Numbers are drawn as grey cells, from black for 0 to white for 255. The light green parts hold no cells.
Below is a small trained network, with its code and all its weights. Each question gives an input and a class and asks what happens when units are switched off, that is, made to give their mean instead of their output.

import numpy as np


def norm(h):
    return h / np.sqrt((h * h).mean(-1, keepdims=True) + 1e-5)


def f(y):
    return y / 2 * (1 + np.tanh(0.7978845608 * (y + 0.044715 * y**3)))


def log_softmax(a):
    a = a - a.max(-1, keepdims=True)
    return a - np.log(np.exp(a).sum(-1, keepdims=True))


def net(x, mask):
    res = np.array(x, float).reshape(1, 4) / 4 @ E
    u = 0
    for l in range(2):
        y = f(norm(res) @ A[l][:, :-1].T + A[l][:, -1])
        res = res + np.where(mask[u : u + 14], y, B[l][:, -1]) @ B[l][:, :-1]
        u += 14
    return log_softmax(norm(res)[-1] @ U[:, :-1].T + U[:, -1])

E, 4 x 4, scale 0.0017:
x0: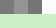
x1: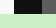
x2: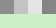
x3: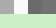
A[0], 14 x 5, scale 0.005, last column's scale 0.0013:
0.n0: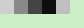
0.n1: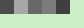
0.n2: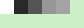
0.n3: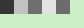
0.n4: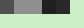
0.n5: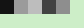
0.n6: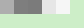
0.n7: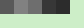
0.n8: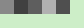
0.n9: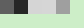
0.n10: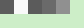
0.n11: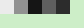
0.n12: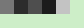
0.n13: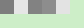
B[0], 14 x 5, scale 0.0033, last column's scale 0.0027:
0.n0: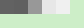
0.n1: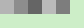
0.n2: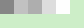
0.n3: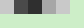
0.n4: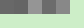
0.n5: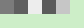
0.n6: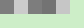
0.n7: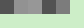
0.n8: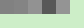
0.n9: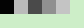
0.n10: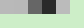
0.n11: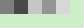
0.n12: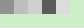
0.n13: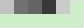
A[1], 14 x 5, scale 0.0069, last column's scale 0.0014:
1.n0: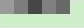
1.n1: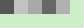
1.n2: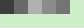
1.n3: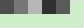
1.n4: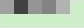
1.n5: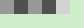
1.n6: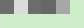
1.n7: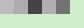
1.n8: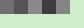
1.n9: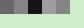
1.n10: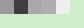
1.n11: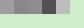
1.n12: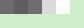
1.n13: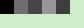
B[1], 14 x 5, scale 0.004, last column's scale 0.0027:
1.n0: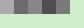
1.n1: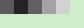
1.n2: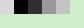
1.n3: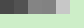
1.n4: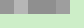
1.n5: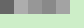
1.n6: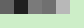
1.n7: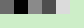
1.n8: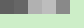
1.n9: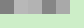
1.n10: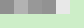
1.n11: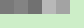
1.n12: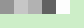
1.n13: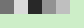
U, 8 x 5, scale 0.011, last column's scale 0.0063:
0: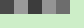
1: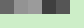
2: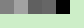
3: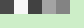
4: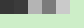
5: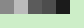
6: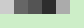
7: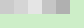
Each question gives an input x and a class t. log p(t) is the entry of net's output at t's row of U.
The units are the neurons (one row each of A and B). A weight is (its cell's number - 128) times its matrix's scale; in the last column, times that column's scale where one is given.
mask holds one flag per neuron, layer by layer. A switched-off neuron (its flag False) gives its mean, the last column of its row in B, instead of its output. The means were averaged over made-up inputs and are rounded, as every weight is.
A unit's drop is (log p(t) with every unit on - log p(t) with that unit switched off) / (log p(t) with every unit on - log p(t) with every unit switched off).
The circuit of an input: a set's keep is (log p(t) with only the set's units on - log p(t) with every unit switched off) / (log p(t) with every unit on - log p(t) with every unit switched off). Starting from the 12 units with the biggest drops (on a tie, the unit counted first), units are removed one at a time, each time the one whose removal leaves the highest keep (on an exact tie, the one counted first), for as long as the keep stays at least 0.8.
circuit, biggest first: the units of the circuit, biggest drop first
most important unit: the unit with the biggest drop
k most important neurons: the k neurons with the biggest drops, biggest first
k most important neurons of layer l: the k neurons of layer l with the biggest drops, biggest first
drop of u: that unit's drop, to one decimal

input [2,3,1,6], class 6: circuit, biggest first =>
1.n7
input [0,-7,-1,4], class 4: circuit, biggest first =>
1.n6, 1.n1
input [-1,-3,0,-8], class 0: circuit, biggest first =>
0.n9, 1.n13
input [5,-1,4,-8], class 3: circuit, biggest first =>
0.n9, 1.n13
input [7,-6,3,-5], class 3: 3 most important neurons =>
0.n9, 1.n13, 0.n3
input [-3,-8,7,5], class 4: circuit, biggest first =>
1.n1, 1.n6, 0.n2
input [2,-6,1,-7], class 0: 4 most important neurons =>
0.n9, 1.n13, 1.n2, 0.n5
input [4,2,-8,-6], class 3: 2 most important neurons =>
1.n13, 0.n9
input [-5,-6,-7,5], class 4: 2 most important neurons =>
0.n5, 1.n8
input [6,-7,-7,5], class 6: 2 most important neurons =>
0.n3, 1.n7
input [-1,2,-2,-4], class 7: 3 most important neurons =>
0.n2, 0.n10, 1.n7
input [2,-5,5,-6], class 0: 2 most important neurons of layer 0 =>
0.n9, 0.n12
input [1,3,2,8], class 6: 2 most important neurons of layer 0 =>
0.n5, 0.n10
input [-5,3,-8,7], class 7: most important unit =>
0.n11
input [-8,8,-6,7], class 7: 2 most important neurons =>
0.n11, 0.n0
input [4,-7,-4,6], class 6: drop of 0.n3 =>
0.1
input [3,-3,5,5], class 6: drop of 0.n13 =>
0.1
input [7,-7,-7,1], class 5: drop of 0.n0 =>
0.3
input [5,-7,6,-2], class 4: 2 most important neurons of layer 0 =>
0.n0, 0.n2
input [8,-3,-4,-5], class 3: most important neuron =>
0.n9
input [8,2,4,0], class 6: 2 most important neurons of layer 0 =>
0.n0, 0.n3
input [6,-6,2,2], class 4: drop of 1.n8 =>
-0.1
